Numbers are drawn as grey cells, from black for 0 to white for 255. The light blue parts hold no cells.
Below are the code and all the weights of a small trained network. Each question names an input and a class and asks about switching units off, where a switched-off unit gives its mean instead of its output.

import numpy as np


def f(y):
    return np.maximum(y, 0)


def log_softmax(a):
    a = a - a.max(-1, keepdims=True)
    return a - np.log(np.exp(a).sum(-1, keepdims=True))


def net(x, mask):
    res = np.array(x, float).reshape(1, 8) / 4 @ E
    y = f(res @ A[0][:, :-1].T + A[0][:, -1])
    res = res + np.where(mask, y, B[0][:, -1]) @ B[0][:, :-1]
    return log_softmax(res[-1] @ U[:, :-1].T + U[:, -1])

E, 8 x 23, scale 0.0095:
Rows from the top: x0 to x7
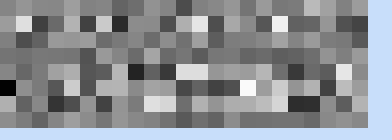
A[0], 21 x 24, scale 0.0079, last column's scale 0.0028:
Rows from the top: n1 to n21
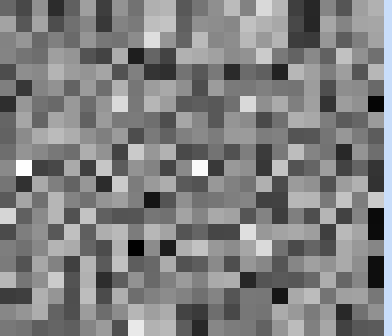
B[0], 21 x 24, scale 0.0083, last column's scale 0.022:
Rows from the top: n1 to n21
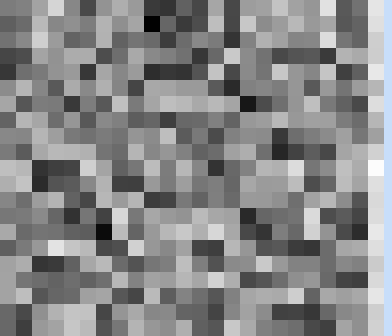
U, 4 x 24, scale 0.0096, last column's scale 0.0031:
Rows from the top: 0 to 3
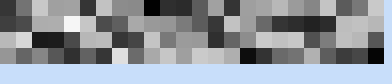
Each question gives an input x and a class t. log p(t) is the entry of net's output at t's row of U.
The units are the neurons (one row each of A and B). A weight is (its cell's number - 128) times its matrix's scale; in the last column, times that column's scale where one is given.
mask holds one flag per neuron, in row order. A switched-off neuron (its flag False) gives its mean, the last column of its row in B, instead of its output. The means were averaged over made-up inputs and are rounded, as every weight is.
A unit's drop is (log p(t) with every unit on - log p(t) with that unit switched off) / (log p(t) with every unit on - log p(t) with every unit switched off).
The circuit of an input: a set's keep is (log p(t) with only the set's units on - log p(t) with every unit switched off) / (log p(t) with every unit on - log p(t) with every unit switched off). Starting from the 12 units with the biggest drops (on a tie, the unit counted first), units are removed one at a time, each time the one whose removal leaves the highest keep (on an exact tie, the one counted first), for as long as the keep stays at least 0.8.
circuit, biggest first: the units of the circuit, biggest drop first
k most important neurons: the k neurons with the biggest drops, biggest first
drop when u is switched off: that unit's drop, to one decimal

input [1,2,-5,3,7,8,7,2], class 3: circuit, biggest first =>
[n15]
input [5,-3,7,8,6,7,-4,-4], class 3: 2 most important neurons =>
[n15; n7]
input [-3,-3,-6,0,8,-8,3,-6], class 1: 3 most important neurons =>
[n16; n4; n15]
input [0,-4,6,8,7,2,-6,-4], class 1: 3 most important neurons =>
[n16; n4; n1]
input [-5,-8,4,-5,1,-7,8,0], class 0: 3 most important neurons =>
[n1; n2; n11]
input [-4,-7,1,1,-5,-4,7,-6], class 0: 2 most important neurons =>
[n1; n2]
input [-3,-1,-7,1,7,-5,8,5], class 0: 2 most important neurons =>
[n1; n2]
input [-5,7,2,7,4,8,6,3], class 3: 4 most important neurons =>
[n15; n7; n19; n12]
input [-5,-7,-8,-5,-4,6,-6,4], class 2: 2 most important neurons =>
[n19; n12]
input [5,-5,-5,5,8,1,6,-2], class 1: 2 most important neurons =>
[n16; n4]
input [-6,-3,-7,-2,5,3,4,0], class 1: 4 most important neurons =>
[n16; n4; n5; n13]
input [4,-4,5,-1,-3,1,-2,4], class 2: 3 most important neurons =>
[n16; n4; n19]
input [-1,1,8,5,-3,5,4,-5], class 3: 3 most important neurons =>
[n15; n7; n5]
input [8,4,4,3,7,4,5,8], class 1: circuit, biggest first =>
[n16]
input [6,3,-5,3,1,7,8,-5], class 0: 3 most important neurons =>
[n2; n1; n3]
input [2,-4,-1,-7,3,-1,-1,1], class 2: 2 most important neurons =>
[n10; n20]
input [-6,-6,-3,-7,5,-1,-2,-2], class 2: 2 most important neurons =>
[n19; n12]
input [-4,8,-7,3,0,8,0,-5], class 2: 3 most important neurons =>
[n11; n14; n18]
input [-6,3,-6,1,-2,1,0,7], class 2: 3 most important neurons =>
[n16; n4; n11]
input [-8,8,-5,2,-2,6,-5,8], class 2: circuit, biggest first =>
[n11]
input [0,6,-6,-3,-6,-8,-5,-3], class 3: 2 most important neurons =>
[n14; n18]
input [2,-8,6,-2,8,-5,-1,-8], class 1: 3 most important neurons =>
[n16; n4; n11]
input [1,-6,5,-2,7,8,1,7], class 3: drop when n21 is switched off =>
0.4
